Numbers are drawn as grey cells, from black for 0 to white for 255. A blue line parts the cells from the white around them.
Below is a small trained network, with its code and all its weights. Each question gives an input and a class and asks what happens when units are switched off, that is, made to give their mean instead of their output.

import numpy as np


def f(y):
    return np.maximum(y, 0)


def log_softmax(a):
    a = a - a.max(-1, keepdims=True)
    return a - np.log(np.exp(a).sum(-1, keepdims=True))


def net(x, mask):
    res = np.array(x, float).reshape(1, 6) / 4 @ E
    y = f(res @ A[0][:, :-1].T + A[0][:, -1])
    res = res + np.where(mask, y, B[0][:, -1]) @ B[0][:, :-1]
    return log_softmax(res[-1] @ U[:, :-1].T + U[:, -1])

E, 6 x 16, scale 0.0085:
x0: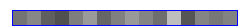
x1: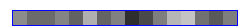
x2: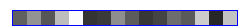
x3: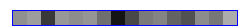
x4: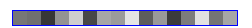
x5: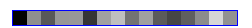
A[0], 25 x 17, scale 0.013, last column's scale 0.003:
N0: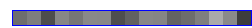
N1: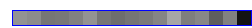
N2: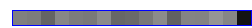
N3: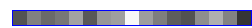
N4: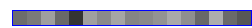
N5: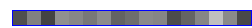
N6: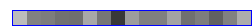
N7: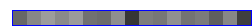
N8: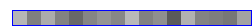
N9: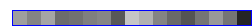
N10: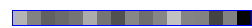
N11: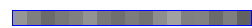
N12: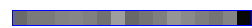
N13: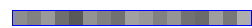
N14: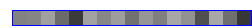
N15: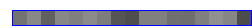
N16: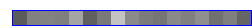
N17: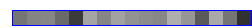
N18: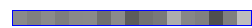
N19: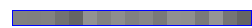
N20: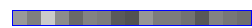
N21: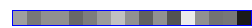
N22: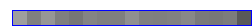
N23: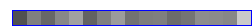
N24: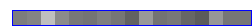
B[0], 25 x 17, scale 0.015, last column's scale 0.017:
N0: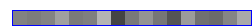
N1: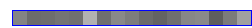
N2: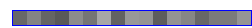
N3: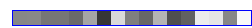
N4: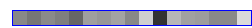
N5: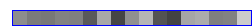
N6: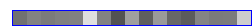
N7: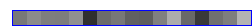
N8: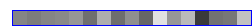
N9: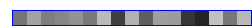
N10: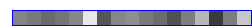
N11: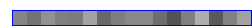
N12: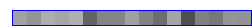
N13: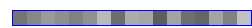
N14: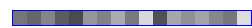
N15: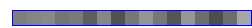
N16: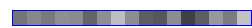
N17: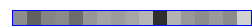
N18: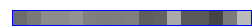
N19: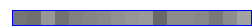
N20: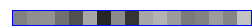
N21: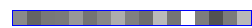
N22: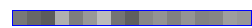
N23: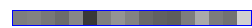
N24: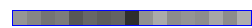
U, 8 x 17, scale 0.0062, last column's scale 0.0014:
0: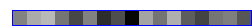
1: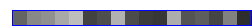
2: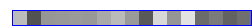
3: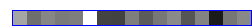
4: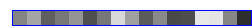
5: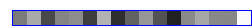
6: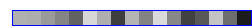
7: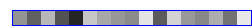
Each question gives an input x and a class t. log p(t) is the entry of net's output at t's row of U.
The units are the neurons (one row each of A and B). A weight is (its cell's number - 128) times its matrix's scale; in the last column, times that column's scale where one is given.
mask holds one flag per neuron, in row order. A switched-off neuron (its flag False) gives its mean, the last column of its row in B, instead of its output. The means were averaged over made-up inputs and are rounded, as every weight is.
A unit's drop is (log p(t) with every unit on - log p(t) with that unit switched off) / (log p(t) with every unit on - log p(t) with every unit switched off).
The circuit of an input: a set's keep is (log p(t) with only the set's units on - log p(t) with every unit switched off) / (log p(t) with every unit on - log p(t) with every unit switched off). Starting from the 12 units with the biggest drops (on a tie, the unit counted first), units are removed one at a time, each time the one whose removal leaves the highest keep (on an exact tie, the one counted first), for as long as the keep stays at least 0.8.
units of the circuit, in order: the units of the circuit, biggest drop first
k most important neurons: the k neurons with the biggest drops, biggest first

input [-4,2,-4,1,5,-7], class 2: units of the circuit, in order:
N8
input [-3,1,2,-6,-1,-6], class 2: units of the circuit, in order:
N21; N8
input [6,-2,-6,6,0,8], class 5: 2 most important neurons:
N5; N0
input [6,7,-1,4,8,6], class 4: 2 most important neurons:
N3; N16
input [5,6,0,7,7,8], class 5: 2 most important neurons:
N5; N0
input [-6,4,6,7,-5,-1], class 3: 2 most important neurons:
N10; N1
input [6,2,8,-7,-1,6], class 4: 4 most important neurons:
N3; N23; N8; N15
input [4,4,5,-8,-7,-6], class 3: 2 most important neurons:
N10; N18
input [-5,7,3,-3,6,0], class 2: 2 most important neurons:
N21; N3
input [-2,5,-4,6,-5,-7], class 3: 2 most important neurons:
N10; N6
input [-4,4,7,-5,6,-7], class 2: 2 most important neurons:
N21; N8
